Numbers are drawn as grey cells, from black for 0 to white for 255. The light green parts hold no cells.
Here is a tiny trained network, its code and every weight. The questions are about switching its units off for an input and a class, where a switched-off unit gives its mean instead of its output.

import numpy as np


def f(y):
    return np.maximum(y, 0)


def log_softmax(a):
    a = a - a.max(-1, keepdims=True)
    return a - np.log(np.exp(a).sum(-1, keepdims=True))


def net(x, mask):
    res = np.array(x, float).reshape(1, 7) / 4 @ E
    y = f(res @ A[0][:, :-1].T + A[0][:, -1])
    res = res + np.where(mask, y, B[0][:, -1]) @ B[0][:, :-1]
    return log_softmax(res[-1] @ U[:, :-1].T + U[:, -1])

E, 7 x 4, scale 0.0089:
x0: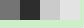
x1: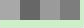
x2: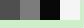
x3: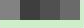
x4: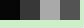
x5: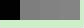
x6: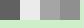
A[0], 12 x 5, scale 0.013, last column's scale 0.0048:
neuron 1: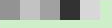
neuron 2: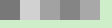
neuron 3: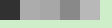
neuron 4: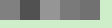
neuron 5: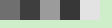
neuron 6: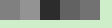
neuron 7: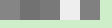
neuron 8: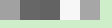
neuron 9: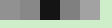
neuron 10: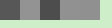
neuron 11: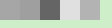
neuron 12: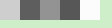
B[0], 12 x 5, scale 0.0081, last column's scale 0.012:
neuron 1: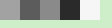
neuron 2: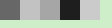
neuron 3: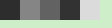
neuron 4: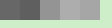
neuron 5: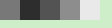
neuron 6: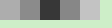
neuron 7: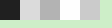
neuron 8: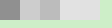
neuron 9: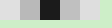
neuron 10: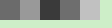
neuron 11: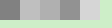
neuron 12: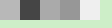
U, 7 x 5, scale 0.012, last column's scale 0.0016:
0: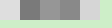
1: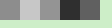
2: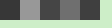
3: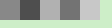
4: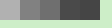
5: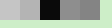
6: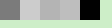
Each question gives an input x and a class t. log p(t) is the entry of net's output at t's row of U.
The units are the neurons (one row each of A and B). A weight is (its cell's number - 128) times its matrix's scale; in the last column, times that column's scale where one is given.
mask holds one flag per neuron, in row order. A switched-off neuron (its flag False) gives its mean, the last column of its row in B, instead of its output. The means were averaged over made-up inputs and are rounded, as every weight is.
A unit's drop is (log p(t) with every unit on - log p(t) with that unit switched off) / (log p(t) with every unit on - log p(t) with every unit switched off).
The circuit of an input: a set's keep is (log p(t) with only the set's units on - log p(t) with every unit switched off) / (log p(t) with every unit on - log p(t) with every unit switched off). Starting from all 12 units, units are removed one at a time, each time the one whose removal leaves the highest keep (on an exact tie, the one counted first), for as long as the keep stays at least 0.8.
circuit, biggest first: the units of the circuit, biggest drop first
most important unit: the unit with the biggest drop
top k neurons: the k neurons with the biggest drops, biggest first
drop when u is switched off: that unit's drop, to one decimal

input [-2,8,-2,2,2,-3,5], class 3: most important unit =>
neuron 9
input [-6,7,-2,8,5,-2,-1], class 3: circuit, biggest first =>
(neuron 5; neuron 12)
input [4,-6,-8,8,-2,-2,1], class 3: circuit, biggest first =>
(neuron 9; neuron 5)
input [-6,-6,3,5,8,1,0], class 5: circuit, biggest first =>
(neuron 9; neuron 6)
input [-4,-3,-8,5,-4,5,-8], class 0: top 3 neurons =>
(neuron 12; neuron 3; neuron 2)
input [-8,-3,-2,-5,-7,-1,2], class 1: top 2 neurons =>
(neuron 2; neuron 1)
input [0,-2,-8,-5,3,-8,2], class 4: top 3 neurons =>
(neuron 1; neuron 8; neuron 7)
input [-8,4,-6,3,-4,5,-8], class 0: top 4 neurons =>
(neuron 12; neuron 3; neuron 10; neuron 2)
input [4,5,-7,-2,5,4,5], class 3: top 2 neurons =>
(neuron 5; neuron 9)
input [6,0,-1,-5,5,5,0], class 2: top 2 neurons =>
(neuron 3; neuron 12)
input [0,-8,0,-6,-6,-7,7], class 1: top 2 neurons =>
(neuron 2; neuron 1)
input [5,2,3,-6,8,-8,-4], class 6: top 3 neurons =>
(neuron 7; neuron 8; neuron 1)
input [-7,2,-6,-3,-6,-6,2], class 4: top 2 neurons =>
(neuron 12; neuron 1)
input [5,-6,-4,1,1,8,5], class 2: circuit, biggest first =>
(neuron 3)
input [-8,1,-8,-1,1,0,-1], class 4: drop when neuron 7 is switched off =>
0.1
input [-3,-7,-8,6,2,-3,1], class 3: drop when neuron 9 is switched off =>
0.3
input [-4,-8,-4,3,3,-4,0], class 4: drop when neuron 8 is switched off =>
0.2
